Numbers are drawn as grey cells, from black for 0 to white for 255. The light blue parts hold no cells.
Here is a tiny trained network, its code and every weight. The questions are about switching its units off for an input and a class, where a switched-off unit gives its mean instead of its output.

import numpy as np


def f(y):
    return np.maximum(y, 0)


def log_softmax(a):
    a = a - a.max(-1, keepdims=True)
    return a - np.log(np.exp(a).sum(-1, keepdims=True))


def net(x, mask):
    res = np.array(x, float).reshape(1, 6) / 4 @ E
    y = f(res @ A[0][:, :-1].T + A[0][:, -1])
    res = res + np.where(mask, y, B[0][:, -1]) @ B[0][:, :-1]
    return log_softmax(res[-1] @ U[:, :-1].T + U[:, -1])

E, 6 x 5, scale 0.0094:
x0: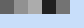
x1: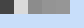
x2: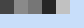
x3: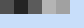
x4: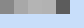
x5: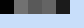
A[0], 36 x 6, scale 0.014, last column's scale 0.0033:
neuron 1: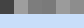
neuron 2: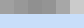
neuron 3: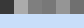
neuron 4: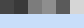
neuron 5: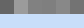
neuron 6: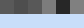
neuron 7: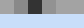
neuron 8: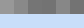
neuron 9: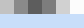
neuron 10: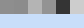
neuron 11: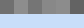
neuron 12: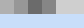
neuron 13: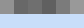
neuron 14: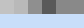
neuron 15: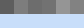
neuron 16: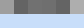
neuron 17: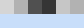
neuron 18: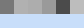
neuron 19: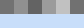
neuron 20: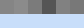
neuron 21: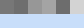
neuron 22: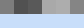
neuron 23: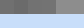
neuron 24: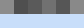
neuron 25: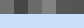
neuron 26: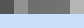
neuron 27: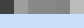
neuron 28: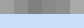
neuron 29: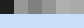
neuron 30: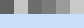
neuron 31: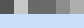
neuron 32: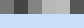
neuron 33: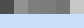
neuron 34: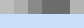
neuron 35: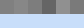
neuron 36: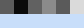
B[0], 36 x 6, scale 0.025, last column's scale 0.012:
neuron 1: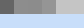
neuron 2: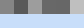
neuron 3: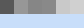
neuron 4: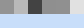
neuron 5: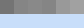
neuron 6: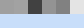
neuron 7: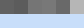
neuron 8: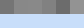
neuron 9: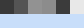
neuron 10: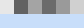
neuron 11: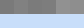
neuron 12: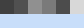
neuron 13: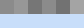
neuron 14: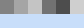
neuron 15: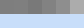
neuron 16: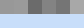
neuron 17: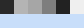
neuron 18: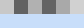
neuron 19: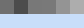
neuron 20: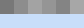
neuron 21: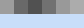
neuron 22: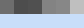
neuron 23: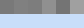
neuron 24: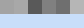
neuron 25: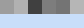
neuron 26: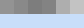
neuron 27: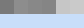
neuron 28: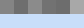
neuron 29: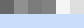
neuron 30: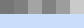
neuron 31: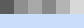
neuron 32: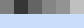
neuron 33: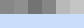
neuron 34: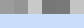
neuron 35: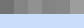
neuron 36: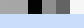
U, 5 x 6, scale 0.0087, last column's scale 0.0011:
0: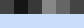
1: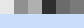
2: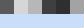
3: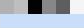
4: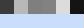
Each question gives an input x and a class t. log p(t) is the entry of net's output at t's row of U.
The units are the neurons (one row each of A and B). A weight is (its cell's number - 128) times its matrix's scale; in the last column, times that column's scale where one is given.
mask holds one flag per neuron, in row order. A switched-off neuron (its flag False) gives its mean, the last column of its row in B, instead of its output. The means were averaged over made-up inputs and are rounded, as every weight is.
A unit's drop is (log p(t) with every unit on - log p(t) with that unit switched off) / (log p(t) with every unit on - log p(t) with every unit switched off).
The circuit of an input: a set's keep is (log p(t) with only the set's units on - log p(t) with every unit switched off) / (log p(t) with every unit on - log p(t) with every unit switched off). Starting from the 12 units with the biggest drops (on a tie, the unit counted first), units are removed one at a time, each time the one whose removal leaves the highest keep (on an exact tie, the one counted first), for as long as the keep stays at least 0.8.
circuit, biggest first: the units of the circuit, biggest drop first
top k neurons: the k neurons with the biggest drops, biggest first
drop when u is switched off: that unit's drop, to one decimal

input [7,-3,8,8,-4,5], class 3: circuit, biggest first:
neuron 36
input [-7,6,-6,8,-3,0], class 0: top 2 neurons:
neuron 32; neuron 22
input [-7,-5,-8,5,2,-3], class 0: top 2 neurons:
neuron 32; neuron 22
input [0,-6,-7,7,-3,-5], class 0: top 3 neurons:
neuron 32; neuron 9; neuron 22
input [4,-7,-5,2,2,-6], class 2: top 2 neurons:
neuron 34; neuron 14
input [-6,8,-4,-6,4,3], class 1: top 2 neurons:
neuron 18; neuron 10
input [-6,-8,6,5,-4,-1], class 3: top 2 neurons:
neuron 36; neuron 24
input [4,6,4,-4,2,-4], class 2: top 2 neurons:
neuron 17; neuron 14
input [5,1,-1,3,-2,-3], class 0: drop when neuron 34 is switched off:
0.3
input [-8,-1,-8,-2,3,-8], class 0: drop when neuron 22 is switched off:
0.0
